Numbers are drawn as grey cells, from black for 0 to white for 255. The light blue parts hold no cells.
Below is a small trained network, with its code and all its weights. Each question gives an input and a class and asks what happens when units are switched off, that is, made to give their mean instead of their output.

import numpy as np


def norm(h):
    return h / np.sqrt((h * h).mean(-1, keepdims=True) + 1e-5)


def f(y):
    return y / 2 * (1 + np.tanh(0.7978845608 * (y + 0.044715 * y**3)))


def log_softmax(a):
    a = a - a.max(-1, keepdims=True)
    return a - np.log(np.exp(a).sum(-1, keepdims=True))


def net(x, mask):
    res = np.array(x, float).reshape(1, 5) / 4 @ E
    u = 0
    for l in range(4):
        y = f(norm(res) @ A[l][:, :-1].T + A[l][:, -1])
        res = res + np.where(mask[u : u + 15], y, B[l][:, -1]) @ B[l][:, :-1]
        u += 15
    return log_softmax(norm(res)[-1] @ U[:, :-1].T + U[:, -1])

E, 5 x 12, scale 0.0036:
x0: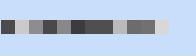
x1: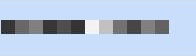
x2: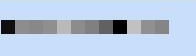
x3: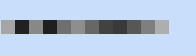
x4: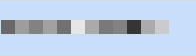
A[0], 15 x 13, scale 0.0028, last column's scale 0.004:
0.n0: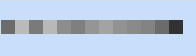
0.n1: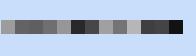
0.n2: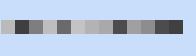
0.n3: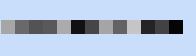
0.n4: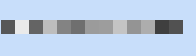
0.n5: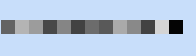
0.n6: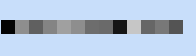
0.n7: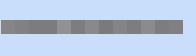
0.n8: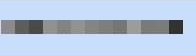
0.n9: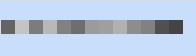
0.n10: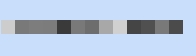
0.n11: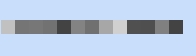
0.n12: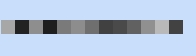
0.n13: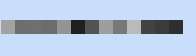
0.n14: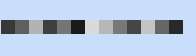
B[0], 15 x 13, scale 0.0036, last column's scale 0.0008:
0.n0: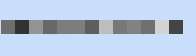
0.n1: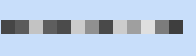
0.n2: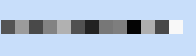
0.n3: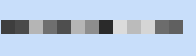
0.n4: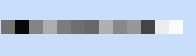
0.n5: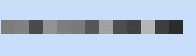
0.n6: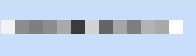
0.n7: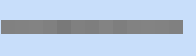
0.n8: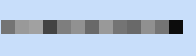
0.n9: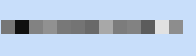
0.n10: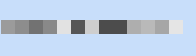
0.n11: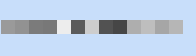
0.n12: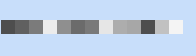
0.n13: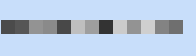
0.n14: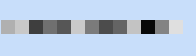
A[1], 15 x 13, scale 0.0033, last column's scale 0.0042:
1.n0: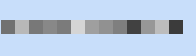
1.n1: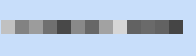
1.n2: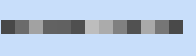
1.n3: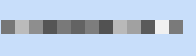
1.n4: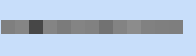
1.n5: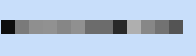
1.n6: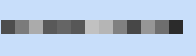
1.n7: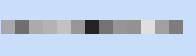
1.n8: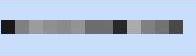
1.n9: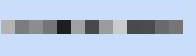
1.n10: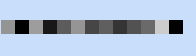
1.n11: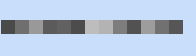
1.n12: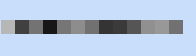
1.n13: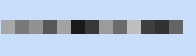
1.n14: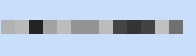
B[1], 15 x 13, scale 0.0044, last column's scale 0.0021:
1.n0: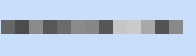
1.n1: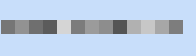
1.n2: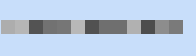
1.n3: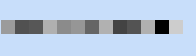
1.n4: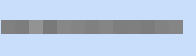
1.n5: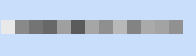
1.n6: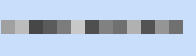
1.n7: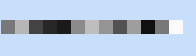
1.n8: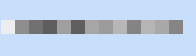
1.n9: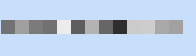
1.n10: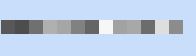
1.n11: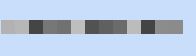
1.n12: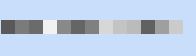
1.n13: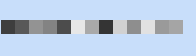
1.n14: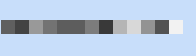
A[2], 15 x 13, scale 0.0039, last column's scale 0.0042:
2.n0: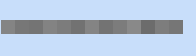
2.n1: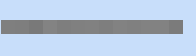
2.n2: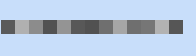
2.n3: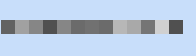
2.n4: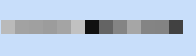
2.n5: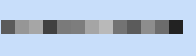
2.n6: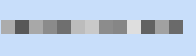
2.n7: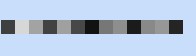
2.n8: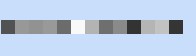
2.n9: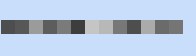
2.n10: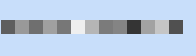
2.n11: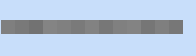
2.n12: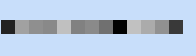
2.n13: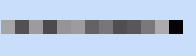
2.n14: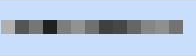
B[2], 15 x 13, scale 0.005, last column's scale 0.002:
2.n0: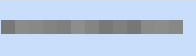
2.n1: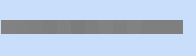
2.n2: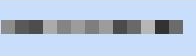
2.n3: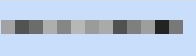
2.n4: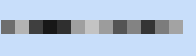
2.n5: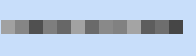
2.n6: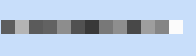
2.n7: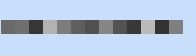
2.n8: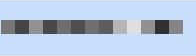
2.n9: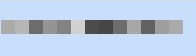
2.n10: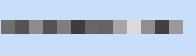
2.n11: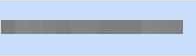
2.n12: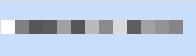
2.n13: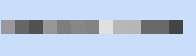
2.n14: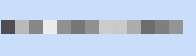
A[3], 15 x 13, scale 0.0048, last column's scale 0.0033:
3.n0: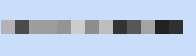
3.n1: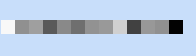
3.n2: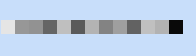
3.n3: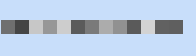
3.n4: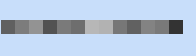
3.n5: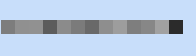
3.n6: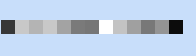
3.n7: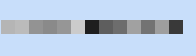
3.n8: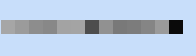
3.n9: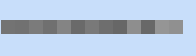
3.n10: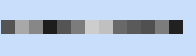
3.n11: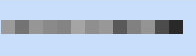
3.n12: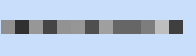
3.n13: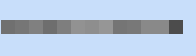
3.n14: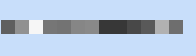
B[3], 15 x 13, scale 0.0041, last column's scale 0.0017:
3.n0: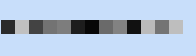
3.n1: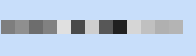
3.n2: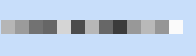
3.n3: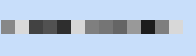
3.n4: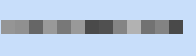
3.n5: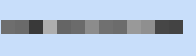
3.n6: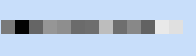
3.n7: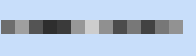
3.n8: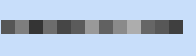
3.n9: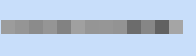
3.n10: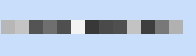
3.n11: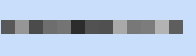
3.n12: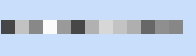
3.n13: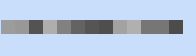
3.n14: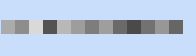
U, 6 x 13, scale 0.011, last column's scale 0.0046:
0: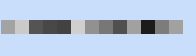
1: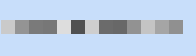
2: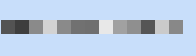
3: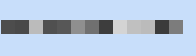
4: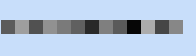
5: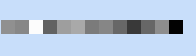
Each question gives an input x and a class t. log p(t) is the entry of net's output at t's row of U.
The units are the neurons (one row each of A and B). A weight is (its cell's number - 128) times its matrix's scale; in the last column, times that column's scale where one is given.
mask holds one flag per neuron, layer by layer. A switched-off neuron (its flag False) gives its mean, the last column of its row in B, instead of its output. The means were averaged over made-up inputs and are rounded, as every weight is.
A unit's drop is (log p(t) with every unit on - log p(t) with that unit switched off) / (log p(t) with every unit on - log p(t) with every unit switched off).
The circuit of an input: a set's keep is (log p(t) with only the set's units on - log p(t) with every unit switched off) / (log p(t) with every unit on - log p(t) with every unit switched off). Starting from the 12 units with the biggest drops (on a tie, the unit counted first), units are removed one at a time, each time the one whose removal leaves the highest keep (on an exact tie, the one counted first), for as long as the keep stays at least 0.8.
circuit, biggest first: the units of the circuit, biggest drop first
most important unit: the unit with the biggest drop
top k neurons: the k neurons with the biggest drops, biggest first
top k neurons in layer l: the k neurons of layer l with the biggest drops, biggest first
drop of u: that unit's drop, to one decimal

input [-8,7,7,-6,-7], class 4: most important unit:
1.n7
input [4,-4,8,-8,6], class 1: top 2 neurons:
[2.n12, 1.n12]
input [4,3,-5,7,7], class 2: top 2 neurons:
[1.n10, 1.n13]
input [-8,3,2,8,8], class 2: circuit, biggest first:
[1.n10, 1.n12]
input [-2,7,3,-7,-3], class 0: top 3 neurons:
[3.n10, 1.n12, 0.n12]
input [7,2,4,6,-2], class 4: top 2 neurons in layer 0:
[0.n4, 0.n9]
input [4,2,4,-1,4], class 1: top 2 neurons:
[0.n6, 1.n3]
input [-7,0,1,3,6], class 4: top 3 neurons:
[3.n0, 1.n13, 0.n2]
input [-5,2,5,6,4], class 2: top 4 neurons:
[1.n9, 0.n10, 0.n11, 1.n10]
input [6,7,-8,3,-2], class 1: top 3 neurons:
[1.n7, 2.n4, 3.n1]
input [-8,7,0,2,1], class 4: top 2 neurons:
[3.n0, 1.n7]
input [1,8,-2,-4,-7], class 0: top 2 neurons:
[3.n10, 1.n14]
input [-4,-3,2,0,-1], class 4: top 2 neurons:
[3.n0, 0.n2]
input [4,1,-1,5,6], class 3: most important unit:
2.n8
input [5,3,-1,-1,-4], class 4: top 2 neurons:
[1.n14, 1.n7]
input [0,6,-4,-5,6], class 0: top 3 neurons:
[1.n13, 3.n10, 0.n13]
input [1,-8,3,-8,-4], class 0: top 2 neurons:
[2.n4, 1.n12]
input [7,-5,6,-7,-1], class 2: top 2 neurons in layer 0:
[0.n2, 0.n4]
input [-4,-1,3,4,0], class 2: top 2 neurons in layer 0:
[0.n10, 0.n11]
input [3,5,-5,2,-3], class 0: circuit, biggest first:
[3.n10]
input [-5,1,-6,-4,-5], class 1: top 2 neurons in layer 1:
[1.n3, 1.n14]
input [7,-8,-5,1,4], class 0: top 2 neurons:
[0.n2, 2.n4]
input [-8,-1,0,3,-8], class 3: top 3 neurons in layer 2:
[2.n3, 2.n2, 2.n7]
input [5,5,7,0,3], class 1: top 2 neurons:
[1.n7, 2.n12]
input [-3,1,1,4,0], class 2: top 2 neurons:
[1.n10, 3.n12]
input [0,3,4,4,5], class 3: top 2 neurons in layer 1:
[1.n9, 1.n7]
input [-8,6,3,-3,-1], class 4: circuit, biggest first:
[3.n0]
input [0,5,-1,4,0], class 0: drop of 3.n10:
0.1
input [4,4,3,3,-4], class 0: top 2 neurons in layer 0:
[0.n14, 0.n2]
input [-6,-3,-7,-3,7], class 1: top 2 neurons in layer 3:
[3.n1, 3.n2]
